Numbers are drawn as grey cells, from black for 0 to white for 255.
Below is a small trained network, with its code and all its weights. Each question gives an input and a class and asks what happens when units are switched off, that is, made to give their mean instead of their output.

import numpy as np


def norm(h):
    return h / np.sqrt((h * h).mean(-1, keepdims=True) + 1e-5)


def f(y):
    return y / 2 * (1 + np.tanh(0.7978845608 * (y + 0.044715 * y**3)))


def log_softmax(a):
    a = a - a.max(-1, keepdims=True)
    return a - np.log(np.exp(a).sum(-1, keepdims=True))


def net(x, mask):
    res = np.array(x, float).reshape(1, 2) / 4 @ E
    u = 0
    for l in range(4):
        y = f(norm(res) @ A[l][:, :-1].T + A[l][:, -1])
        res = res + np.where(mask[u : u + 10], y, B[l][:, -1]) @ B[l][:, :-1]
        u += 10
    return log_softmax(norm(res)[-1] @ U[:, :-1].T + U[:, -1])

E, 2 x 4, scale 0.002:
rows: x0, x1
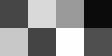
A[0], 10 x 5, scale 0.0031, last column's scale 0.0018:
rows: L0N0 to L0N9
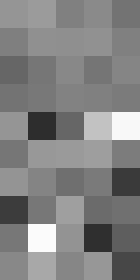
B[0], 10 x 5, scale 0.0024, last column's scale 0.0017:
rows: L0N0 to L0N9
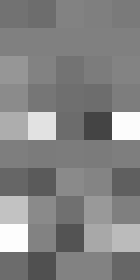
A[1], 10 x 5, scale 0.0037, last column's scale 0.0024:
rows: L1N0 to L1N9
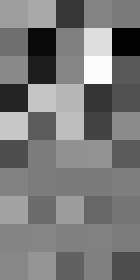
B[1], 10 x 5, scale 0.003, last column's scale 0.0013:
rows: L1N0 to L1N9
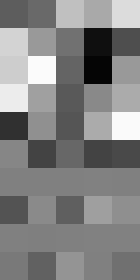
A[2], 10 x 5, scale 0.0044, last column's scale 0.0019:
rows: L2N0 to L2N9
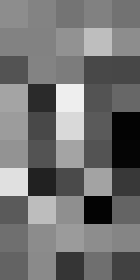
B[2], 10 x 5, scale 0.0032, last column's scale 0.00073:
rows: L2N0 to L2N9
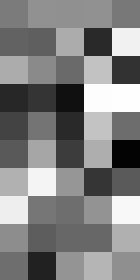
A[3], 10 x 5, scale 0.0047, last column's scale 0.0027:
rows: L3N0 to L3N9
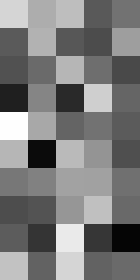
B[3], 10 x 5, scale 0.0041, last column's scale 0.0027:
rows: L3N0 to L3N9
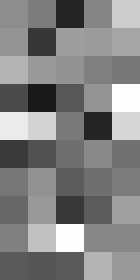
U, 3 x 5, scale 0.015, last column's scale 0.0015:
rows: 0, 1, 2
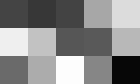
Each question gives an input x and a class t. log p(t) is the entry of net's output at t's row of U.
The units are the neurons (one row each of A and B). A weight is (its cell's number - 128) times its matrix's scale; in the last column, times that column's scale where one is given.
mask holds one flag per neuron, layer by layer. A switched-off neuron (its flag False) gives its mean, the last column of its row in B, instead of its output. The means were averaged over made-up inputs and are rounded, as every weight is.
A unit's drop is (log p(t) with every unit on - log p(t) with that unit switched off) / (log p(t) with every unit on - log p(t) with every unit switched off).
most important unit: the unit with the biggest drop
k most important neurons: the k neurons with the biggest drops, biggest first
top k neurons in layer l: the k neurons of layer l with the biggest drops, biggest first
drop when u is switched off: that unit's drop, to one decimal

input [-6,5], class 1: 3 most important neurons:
(L1N2, L2N6, L1N0)
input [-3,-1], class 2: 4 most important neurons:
(L0N4, L0N8, L1N3, L3N8)
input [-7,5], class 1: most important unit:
L1N2
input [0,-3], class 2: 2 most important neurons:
(L2N3, L1N4)
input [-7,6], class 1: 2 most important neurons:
(L1N2, L2N6)
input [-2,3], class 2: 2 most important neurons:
(L1N4, L0N4)
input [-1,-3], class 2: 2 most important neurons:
(L2N3, L1N4)
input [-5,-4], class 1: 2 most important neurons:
(L1N4, L2N3)
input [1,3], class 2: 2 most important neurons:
(L1N4, L3N8)
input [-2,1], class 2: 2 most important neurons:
(L0N4, L2N3)
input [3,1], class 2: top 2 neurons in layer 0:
(L0N8, L0N4)
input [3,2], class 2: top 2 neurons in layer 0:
(L0N8, L0N4)
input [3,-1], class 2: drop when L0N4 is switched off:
1.5
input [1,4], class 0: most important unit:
L2N3
